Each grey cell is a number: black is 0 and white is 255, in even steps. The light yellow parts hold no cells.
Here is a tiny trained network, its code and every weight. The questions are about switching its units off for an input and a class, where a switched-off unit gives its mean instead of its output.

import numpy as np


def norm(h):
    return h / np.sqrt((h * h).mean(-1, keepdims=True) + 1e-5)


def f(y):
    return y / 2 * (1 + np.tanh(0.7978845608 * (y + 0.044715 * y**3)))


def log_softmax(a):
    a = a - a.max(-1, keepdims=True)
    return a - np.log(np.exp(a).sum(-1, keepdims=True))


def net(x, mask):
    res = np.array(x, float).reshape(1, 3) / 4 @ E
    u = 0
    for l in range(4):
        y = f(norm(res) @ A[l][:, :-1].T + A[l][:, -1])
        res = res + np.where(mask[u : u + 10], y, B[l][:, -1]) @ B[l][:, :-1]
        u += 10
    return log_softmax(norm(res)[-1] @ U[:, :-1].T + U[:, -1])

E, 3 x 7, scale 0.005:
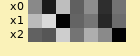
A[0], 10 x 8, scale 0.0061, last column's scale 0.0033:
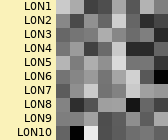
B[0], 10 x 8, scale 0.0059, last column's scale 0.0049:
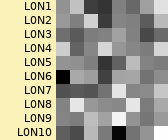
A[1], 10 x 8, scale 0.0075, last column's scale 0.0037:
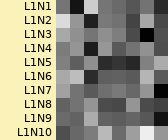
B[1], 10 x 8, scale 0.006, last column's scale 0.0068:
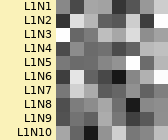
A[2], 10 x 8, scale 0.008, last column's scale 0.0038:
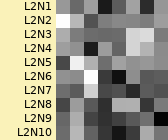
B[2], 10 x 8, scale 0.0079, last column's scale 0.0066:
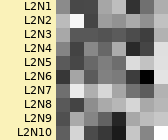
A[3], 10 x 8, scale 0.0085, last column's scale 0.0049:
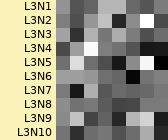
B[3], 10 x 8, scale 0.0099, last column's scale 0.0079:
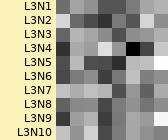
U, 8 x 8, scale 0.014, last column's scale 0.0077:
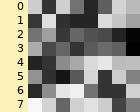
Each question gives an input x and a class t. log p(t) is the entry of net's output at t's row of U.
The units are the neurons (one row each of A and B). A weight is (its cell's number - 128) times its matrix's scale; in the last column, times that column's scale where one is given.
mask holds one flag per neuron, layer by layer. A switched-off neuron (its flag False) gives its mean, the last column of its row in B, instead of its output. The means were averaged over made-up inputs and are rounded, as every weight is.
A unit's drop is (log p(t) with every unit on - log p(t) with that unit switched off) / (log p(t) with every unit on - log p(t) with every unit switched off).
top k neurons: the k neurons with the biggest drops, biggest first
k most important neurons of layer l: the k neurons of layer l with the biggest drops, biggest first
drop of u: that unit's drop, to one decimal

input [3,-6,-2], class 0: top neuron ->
L1N2
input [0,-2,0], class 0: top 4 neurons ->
L1N2; L1N10; L2N6; L0N7
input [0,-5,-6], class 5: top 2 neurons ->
L1N10; L0N10
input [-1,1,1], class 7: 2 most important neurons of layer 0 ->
L0N4; L0N10
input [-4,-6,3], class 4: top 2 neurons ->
L0N7; L0N6
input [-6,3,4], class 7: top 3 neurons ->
L1N3; L0N1; L0N4
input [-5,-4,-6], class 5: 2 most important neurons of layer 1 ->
L1N10; L1N2
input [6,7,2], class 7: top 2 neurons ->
L1N3; L0N4
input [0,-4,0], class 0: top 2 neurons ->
L1N2; L1N10
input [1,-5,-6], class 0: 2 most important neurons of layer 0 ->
L0N1; L0N8
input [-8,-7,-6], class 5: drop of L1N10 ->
0.8
